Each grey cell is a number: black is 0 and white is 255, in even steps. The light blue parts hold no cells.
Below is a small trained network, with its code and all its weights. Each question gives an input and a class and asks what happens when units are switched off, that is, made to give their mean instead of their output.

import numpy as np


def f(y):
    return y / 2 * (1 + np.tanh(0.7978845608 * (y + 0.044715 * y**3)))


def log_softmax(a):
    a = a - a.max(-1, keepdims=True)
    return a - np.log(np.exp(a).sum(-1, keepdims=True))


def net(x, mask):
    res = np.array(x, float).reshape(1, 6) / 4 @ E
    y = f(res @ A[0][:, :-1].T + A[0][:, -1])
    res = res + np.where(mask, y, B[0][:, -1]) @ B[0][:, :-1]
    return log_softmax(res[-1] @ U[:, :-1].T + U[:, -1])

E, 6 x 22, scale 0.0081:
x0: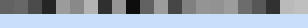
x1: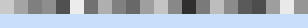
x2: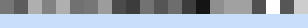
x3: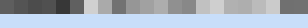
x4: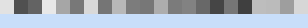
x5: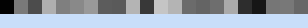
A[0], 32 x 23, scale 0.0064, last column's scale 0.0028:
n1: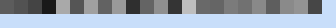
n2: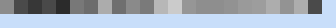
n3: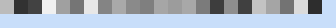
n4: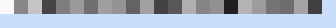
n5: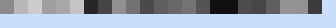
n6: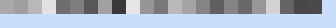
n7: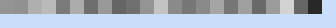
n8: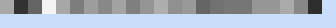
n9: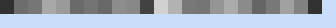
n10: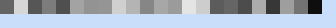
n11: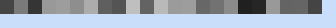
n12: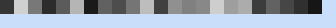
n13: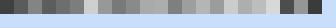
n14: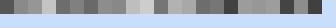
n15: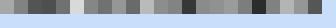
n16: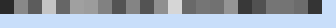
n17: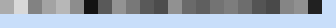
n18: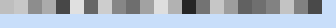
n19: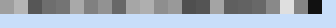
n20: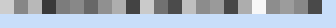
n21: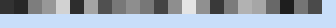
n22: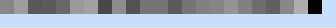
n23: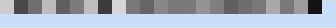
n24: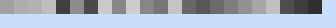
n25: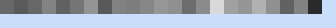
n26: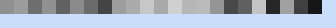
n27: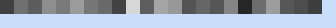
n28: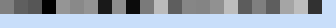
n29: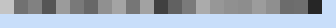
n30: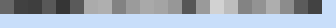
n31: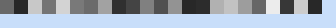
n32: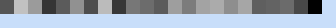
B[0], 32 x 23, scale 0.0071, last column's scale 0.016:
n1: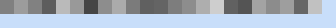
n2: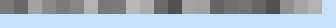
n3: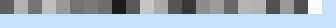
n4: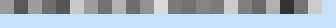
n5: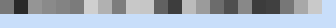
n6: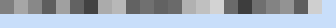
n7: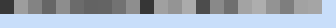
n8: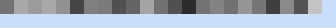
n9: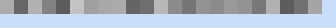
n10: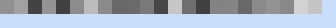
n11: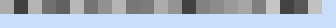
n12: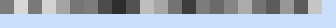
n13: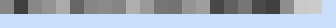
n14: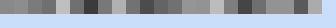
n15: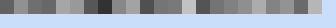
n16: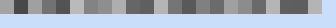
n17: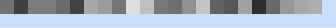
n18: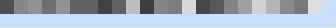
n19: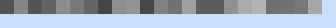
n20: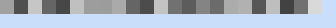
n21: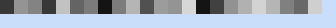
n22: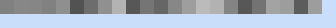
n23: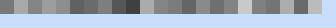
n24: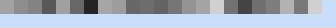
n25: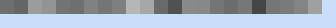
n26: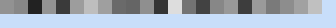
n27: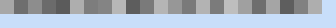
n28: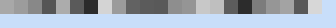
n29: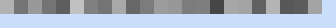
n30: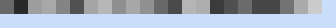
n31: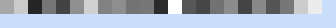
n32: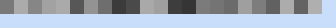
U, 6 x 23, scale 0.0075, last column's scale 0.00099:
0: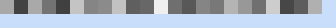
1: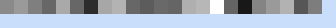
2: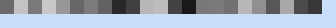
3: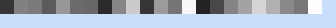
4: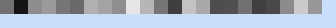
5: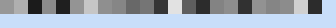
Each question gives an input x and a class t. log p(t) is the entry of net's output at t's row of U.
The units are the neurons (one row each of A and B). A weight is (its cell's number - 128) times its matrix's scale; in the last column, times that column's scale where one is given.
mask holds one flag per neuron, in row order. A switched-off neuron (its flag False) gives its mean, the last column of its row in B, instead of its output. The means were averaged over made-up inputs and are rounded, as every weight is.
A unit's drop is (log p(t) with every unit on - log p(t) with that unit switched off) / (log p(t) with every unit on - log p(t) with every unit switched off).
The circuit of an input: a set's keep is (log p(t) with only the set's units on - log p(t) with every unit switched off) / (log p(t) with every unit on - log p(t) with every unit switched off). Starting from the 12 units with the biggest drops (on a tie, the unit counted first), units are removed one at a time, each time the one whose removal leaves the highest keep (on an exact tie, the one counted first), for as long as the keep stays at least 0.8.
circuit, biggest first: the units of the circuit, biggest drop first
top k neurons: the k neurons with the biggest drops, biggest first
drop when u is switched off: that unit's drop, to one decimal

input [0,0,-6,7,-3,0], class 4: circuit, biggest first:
[n30]
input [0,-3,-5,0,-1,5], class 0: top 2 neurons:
[n31; n11]
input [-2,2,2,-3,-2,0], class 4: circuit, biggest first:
[n5; n17]
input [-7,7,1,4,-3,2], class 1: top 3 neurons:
[n24; n6; n21]
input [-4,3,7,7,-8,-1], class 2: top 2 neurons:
[n12; n32]
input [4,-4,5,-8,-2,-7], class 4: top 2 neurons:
[n5; n17]
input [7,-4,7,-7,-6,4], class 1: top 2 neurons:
[n28; n1]
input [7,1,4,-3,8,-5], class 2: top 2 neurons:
[n3; n23]
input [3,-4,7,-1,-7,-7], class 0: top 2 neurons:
[n4; n20]
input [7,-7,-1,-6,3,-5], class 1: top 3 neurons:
[n28; n1; n18]
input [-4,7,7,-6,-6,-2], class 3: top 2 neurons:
[n18; n3]
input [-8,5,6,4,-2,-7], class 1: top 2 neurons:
[n24; n6]
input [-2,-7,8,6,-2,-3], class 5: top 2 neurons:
[n31; n18]
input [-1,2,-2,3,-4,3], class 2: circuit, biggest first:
[n12]
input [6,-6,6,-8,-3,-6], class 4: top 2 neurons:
[n5; n17]
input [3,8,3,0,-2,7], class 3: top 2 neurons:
[n18; n15]
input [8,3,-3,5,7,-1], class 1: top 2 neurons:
[n28; n1]
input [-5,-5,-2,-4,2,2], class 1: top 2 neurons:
[n6; n18]
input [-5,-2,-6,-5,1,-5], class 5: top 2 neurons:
[n26; n10]
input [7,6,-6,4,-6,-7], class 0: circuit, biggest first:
[n20]
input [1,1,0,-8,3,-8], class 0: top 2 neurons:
[n4; n20]
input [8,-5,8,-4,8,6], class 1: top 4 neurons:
[n28; n1; n12; n22]
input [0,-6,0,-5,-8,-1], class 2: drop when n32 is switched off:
0.1
